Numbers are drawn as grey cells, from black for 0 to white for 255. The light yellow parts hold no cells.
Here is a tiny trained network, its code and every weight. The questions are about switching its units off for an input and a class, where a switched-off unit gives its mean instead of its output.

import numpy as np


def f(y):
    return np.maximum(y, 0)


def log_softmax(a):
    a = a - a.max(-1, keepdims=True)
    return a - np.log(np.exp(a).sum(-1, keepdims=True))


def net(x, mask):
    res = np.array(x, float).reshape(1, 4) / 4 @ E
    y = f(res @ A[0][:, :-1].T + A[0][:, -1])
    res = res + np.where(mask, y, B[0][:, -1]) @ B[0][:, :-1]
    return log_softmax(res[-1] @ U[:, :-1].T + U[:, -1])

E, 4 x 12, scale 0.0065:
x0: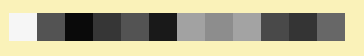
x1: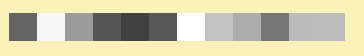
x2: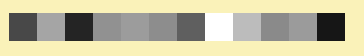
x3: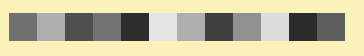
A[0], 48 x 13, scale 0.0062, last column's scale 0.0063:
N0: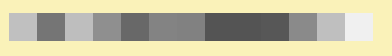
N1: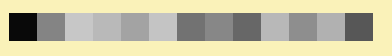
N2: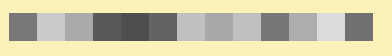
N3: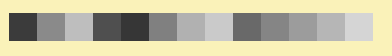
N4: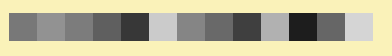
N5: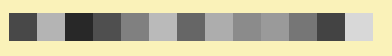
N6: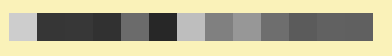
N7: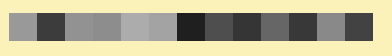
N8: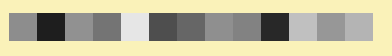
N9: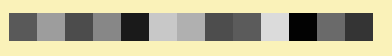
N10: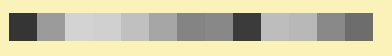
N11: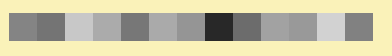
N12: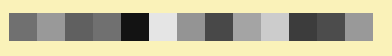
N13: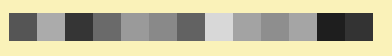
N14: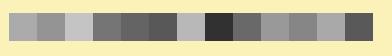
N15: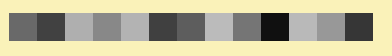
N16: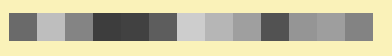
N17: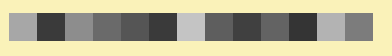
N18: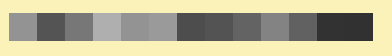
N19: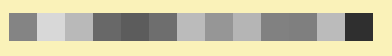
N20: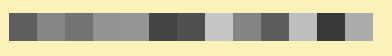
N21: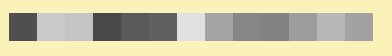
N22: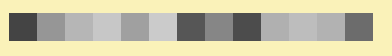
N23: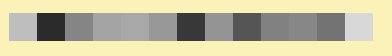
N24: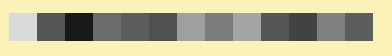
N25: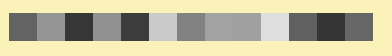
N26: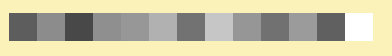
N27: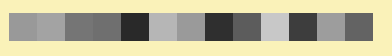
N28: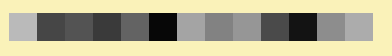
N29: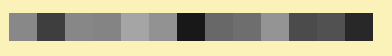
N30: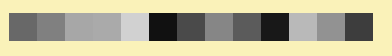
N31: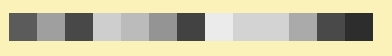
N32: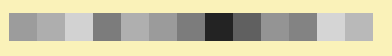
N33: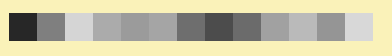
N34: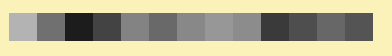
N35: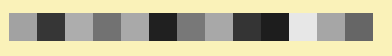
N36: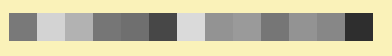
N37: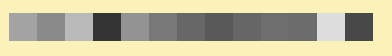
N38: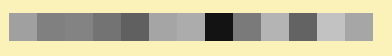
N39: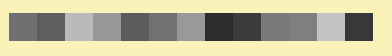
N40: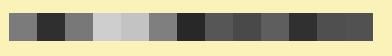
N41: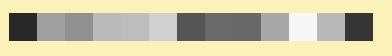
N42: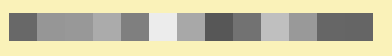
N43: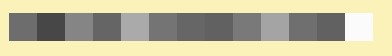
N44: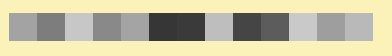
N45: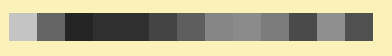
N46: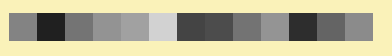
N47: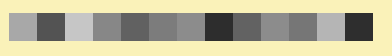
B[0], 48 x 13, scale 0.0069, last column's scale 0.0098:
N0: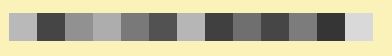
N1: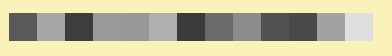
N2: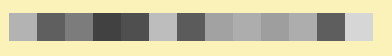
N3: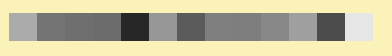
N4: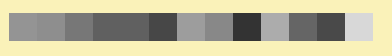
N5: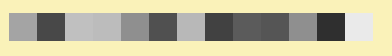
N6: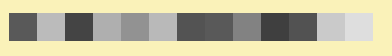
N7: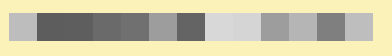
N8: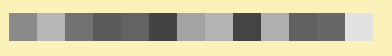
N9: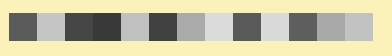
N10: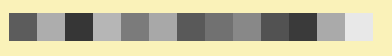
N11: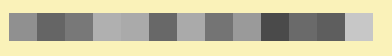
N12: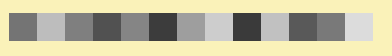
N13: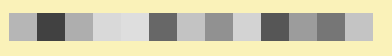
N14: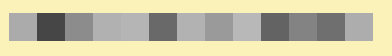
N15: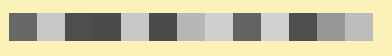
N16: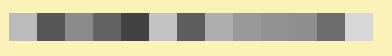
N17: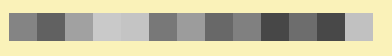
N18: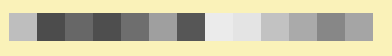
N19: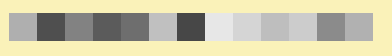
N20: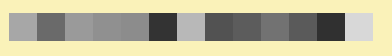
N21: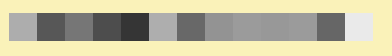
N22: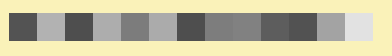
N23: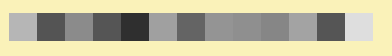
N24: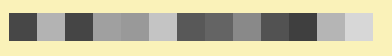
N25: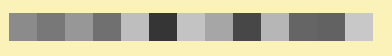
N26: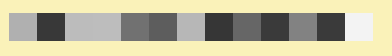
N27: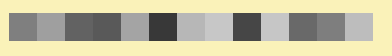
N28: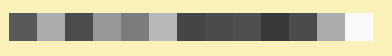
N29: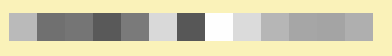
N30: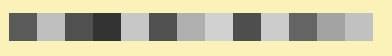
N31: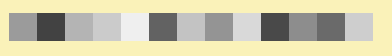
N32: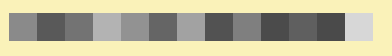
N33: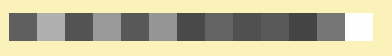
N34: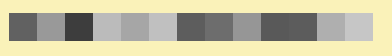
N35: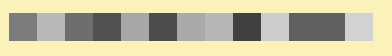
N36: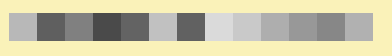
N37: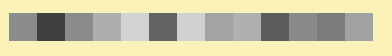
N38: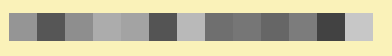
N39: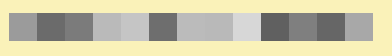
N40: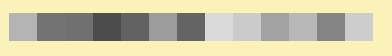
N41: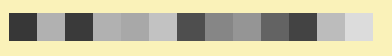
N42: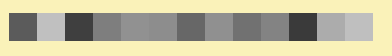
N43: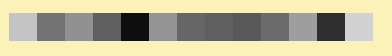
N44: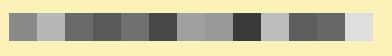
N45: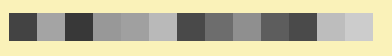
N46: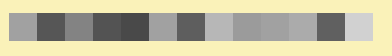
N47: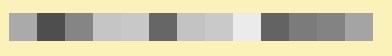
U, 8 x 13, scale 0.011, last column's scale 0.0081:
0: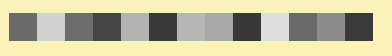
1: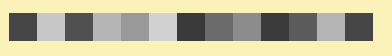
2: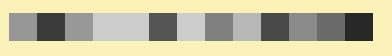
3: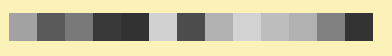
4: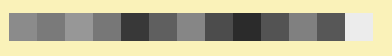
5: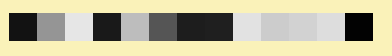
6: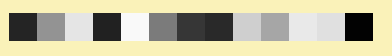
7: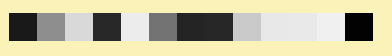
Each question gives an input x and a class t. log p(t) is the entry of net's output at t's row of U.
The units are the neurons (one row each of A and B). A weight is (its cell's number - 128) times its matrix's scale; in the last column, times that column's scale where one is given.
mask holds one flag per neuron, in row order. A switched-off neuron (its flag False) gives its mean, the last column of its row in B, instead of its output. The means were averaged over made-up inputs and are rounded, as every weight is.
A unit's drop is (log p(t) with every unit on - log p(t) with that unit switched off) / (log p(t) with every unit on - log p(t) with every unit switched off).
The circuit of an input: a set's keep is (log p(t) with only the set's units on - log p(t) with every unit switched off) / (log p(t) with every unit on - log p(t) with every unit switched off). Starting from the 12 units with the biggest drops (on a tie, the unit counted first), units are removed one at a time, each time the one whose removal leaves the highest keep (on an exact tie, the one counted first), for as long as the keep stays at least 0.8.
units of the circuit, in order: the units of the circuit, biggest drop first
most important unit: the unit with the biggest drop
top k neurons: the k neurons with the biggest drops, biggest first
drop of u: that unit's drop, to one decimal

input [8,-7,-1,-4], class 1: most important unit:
N28
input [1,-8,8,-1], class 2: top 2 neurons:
(N31; N13)
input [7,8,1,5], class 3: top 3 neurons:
(N16; N2; N19)
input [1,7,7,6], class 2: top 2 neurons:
(N5; N13)
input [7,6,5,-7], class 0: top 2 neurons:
(N35; N15)
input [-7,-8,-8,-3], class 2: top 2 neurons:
(N32; N11)
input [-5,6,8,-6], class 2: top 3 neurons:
(N31; N13; N26)
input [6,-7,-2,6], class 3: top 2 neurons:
(N46; N18)
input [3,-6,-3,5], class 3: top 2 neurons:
(N46; N7)
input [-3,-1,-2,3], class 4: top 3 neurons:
(N30; N15; N35)
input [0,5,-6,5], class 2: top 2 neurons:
(N14; N38)
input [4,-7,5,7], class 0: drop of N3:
0.1
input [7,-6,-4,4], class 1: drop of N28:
0.2
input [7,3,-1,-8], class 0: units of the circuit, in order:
(N35)
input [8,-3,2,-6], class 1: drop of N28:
0.1
